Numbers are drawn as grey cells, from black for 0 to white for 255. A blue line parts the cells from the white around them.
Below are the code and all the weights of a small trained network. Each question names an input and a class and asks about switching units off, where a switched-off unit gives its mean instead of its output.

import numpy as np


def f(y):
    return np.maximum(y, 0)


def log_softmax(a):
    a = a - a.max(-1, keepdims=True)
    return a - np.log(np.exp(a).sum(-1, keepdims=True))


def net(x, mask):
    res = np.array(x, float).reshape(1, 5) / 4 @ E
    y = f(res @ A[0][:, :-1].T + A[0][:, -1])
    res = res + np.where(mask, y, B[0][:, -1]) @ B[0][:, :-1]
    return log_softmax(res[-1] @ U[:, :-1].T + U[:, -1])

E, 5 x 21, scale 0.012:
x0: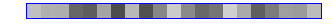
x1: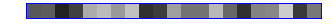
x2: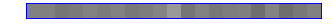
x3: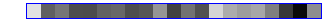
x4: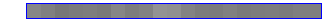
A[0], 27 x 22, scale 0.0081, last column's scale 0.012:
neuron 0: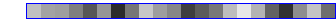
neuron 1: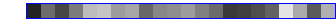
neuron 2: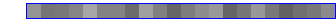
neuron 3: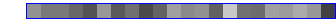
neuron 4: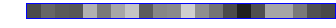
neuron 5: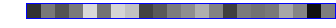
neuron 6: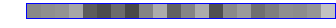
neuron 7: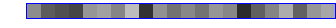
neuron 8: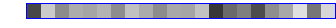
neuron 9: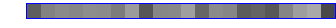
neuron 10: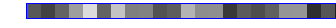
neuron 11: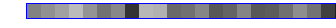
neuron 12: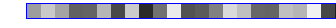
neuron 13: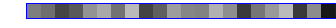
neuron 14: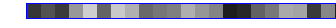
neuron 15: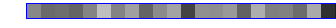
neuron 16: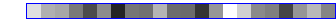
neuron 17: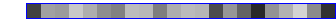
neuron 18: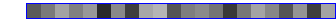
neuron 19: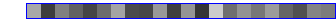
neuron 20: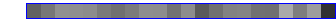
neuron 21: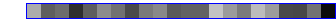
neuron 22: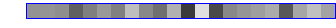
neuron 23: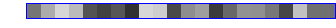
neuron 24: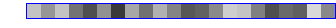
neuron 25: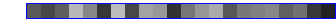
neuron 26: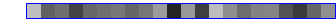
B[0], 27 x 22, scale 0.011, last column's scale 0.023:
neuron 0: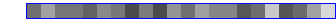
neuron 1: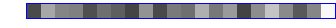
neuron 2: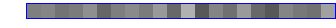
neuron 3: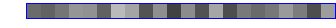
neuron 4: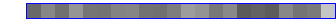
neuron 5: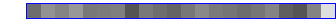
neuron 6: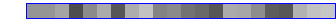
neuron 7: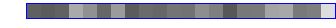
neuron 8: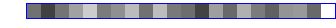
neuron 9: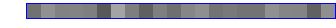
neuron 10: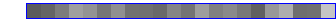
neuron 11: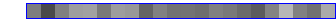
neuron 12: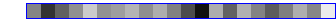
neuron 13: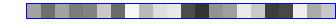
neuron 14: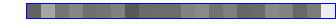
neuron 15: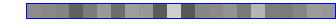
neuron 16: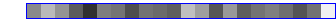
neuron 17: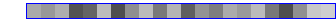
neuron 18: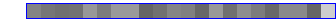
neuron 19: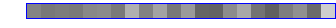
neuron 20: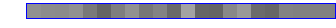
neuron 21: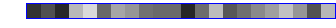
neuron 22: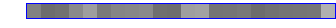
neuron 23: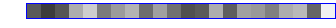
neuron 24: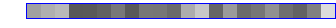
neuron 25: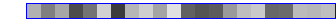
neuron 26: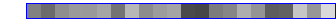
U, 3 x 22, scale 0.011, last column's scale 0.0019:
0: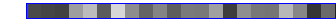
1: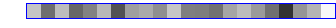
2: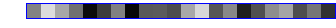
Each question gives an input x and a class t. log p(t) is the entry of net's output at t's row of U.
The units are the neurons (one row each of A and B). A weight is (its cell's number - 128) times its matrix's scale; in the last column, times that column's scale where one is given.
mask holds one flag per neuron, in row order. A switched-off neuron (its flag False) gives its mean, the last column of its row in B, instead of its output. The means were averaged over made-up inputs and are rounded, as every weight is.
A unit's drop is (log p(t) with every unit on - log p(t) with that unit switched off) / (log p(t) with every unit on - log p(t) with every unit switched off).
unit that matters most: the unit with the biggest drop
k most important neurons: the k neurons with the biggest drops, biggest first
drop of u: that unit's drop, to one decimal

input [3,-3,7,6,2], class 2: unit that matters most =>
neuron 16
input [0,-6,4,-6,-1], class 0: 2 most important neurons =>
[neuron 23; neuron 8]
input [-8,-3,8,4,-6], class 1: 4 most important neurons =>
[neuron 25; neuron 7; neuron 8; neuron 26]
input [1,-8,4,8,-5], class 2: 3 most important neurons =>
[neuron 16; neuron 24; neuron 0]
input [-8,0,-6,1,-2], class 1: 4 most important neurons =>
[neuron 25; neuron 7; neuron 8; neuron 21]
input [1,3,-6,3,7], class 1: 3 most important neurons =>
[neuron 23; neuron 8; neuron 10]
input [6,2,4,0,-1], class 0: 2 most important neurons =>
[neuron 17; neuron 25]
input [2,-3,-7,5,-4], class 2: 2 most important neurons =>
[neuron 16; neuron 13]
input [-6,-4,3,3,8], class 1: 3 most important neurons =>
[neuron 25; neuron 6; neuron 7]
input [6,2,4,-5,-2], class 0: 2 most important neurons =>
[neuron 8; neuron 25]
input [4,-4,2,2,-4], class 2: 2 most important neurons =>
[neuron 16; neuron 13]
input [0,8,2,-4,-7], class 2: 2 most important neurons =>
[neuron 1; neuron 23]
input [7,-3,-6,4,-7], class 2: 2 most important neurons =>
[neuron 16; neuron 24]
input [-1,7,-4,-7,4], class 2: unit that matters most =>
neuron 1
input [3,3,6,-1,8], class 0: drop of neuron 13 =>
0.0
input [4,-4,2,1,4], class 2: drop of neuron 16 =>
0.3
